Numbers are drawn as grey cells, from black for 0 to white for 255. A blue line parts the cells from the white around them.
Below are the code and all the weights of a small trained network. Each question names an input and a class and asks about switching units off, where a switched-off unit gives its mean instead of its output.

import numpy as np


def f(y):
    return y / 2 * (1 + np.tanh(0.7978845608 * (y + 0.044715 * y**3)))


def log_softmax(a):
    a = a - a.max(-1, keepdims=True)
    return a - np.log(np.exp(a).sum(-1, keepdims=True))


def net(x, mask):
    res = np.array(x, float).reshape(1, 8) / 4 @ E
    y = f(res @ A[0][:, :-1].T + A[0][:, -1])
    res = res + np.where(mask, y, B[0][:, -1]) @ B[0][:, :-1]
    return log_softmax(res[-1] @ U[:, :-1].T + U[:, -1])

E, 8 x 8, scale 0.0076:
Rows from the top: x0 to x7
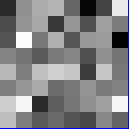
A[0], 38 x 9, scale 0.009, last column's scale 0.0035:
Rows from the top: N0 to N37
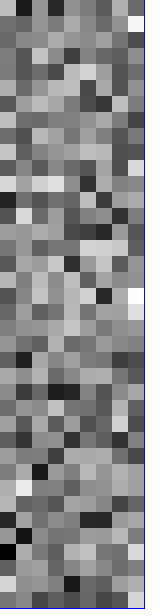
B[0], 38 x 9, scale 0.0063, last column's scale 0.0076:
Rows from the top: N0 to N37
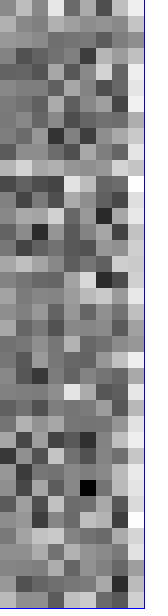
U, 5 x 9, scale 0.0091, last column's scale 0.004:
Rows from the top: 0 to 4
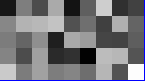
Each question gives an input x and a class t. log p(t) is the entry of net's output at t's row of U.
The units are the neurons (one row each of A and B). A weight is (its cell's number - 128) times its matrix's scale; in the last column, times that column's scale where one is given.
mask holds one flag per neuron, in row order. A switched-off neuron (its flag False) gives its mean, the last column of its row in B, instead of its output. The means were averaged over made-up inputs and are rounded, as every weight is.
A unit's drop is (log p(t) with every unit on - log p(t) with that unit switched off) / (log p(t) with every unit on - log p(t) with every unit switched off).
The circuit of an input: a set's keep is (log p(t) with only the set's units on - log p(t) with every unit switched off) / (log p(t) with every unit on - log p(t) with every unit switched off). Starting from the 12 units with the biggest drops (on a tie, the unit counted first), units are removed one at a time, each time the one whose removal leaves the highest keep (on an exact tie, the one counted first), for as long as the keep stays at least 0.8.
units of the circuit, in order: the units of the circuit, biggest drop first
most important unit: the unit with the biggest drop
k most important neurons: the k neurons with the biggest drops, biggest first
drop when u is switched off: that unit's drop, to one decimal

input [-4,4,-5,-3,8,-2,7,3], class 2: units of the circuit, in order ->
(N17, N11)
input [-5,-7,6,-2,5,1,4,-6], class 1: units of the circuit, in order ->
(N13, N16)
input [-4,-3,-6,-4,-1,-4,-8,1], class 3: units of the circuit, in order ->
(N27, N22)
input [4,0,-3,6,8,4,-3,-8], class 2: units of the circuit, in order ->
(N11)
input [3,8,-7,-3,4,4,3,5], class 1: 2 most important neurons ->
(N0, N26)
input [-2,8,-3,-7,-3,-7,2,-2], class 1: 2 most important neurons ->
(N11, N0)
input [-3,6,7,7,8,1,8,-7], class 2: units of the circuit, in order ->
(N11, N17)
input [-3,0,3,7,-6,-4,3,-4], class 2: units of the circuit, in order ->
(N12, N37)
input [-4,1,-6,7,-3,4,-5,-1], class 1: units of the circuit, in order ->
(N0, N33)
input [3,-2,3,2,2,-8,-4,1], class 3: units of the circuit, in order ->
(N27, N24, N31)
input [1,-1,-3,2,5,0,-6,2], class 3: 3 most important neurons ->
(N22, N24, N27)
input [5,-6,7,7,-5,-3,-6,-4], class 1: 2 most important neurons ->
(N13, N16)
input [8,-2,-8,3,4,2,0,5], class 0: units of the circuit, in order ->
(N14, N6)
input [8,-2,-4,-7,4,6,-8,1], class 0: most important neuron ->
(N6)
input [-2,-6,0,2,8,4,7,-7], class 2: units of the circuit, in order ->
(N11, N17)
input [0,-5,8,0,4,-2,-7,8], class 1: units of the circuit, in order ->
(N13, N16)
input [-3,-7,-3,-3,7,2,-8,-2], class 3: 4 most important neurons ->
(N22, N8, N27, N3)
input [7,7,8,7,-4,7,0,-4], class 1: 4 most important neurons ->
(N13, N16, N10, N34)
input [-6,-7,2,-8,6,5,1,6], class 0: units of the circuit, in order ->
(N31, N9, N7)
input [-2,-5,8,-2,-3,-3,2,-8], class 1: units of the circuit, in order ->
(N13)
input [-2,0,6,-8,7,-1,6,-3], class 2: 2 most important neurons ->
(N11, N0)
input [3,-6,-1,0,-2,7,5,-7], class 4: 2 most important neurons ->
(N27, N18)
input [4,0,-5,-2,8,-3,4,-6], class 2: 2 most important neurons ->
(N11, N17)
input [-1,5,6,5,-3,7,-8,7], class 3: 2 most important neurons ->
(N27, N3)
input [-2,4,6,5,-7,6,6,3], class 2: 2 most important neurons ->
(N37, N0)
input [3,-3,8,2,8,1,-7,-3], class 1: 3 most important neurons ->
(N16, N13, N10)
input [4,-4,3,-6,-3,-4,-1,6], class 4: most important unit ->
N37
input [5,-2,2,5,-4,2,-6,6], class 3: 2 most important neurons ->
(N27, N3)
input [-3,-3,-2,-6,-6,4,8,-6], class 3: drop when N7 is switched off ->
0.0
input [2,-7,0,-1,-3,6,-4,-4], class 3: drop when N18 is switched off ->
-0.1
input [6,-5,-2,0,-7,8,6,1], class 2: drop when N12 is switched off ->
0.5
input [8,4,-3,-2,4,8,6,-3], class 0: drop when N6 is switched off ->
0.1
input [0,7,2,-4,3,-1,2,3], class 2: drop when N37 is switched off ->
-0.1
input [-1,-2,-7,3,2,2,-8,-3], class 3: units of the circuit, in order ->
(N22)
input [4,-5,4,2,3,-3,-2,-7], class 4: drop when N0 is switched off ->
0.3
